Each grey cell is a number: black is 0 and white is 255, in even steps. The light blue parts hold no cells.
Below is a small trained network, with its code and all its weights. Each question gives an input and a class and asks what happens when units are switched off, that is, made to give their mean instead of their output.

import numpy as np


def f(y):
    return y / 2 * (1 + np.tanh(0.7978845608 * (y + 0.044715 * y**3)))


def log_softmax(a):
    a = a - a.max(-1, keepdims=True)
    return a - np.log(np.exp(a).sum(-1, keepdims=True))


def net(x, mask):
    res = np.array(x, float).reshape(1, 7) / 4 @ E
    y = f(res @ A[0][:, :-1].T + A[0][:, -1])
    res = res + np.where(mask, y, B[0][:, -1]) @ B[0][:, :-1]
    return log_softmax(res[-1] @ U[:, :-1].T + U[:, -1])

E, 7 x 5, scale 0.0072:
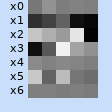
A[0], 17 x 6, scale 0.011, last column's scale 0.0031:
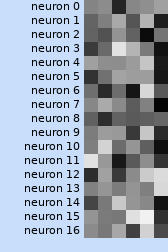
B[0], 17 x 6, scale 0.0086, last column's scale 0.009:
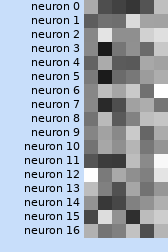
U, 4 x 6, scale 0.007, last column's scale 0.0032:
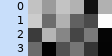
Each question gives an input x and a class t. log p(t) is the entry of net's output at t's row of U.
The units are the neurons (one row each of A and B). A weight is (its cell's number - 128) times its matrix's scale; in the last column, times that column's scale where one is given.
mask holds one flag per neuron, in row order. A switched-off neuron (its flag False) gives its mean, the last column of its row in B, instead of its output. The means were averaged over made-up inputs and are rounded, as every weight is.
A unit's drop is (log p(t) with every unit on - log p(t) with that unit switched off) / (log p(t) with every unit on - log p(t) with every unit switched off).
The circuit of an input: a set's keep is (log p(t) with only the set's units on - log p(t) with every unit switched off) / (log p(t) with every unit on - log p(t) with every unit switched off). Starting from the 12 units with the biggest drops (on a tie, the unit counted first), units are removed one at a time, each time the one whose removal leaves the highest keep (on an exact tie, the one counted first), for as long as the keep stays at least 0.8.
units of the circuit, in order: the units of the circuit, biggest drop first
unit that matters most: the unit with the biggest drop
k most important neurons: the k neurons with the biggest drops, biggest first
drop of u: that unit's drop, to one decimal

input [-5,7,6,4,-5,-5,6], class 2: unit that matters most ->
neuron 2
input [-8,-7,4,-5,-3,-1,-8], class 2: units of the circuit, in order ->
(neuron 15; neuron 12)
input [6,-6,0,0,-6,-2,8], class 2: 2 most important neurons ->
(neuron 15; neuron 4)
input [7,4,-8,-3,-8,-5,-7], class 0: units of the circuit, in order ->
(neuron 6; neuron 12)
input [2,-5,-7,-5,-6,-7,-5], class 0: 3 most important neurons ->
(neuron 12; neuron 6; neuron 9)
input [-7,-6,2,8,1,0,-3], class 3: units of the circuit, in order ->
(neuron 3; neuron 14)
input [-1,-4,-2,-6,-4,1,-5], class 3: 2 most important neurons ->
(neuron 11; neuron 2)
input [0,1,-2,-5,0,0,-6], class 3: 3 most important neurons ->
(neuron 11; neuron 2; neuron 15)
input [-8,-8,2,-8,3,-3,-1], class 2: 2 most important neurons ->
(neuron 15; neuron 4)
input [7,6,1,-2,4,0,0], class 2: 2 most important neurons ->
(neuron 12; neuron 2)
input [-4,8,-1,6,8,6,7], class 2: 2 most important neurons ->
(neuron 2; neuron 8)
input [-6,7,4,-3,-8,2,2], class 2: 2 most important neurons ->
(neuron 2; neuron 12)
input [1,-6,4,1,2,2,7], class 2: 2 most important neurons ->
(neuron 15; neuron 12)
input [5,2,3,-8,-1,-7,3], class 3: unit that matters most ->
neuron 11
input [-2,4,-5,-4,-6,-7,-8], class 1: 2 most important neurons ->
(neuron 12; neuron 0)
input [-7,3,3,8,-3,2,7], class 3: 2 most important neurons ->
(neuron 3; neuron 14)
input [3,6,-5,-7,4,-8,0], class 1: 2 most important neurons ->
(neuron 12; neuron 6)
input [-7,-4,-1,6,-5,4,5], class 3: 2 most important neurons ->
(neuron 3; neuron 2)
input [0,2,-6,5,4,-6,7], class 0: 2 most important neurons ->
(neuron 6; neuron 12)
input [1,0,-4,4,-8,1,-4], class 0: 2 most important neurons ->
(neuron 6; neuron 11)
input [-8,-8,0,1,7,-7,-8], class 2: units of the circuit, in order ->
(neuron 15)
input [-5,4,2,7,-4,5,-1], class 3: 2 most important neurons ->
(neuron 3; neuron 14)
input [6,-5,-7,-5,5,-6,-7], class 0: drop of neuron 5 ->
0.1
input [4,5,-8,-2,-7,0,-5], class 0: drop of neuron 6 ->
0.2
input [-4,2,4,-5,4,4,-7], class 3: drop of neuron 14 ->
-0.2
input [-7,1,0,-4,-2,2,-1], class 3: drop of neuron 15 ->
0.2
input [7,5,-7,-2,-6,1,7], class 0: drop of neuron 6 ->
0.3
